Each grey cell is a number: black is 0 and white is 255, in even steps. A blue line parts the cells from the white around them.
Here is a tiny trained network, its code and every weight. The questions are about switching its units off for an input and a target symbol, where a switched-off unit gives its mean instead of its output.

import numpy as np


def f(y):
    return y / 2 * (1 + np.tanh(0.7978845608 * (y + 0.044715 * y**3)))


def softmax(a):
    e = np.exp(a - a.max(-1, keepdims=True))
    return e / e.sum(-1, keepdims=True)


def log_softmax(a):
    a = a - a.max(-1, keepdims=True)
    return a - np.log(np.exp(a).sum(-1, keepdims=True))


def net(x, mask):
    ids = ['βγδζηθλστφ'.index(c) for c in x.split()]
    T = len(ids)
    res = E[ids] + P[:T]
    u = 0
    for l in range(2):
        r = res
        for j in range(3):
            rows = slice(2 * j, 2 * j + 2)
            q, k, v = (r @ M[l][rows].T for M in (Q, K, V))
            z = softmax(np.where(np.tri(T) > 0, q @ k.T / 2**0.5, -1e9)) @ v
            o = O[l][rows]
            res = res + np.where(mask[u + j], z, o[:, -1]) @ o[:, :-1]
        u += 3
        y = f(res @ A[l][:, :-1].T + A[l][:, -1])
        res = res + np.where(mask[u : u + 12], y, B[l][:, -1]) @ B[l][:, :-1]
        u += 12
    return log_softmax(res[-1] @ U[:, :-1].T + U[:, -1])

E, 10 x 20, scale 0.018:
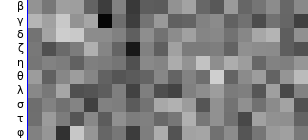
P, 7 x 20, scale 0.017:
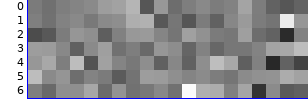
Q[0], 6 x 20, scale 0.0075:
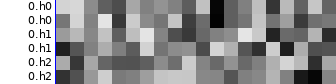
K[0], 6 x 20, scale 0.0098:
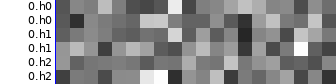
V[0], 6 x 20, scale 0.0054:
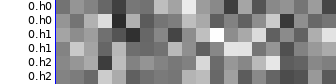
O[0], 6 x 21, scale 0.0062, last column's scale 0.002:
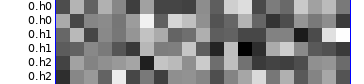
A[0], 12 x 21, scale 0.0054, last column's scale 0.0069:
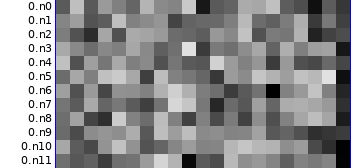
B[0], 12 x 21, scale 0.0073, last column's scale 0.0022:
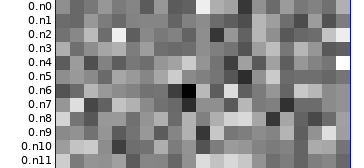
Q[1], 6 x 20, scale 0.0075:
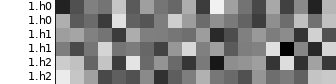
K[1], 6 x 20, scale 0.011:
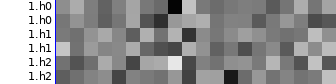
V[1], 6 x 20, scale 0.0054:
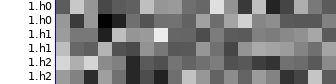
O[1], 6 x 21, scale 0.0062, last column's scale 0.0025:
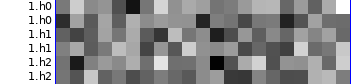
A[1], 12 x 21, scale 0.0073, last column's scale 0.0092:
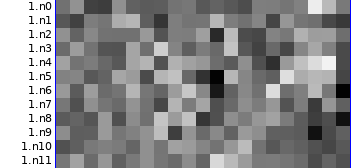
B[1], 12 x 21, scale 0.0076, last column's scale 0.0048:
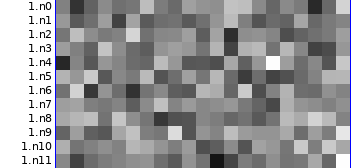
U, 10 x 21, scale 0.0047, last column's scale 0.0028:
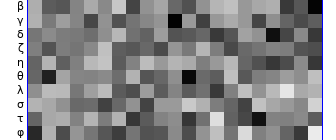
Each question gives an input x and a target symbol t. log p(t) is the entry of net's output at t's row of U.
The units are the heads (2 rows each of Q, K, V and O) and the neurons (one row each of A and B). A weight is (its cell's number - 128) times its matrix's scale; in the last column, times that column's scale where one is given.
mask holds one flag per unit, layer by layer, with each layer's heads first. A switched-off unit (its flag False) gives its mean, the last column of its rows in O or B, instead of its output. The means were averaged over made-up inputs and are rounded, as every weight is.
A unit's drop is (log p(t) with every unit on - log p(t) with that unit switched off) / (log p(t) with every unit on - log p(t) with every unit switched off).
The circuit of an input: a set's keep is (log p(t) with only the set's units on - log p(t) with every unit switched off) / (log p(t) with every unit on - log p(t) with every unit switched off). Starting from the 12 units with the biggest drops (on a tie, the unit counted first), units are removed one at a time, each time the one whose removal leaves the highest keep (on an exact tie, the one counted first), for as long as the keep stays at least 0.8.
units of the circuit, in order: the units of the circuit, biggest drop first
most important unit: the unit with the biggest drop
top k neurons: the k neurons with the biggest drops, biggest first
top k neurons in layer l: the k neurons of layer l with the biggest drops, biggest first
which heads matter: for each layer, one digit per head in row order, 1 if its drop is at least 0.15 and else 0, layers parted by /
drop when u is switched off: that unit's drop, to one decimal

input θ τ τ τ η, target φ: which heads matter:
100 / 000
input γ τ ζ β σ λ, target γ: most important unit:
0.h2
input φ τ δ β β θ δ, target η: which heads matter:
110 / 001
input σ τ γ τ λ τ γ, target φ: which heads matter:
100 / 000
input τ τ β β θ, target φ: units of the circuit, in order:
(0.h0, 1.n5)
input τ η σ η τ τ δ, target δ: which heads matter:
010 / 000
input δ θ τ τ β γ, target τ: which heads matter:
001 / 000
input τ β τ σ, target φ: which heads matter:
000 / 000
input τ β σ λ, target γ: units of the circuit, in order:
(0.h2, 1.n3, 1.h0)
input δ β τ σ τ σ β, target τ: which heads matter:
100 / 000
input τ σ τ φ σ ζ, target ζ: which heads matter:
000 / 100
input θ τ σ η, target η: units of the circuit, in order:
(0.h2, 1.n3, 1.n2)
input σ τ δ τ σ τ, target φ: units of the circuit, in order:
(1.n4, 0.h0)
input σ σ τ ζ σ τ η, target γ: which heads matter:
110 / 000
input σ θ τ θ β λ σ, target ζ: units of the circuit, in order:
(1.h0, 1.n1)
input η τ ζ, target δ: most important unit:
1.h2
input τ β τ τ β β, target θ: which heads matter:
100 / 001
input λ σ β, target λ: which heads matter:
000 / 100
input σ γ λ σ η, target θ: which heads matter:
000 / 001
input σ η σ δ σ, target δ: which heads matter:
010 / 001
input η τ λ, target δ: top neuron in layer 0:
(0.n9)
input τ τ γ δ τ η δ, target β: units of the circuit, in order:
(1.h2, 0.h0, 1.h0)
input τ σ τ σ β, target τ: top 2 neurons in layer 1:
(1.n11, 1.n4)
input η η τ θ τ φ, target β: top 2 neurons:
(1.n0, 0.n3)
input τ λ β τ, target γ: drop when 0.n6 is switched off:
0.2
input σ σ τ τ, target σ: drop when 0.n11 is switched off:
0.0
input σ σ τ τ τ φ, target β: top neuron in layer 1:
(1.n0)
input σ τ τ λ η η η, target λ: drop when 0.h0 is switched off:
0.2
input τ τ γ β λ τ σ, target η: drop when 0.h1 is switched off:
0.3
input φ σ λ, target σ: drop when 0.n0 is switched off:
0.1
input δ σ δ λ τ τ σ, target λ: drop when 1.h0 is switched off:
0.4
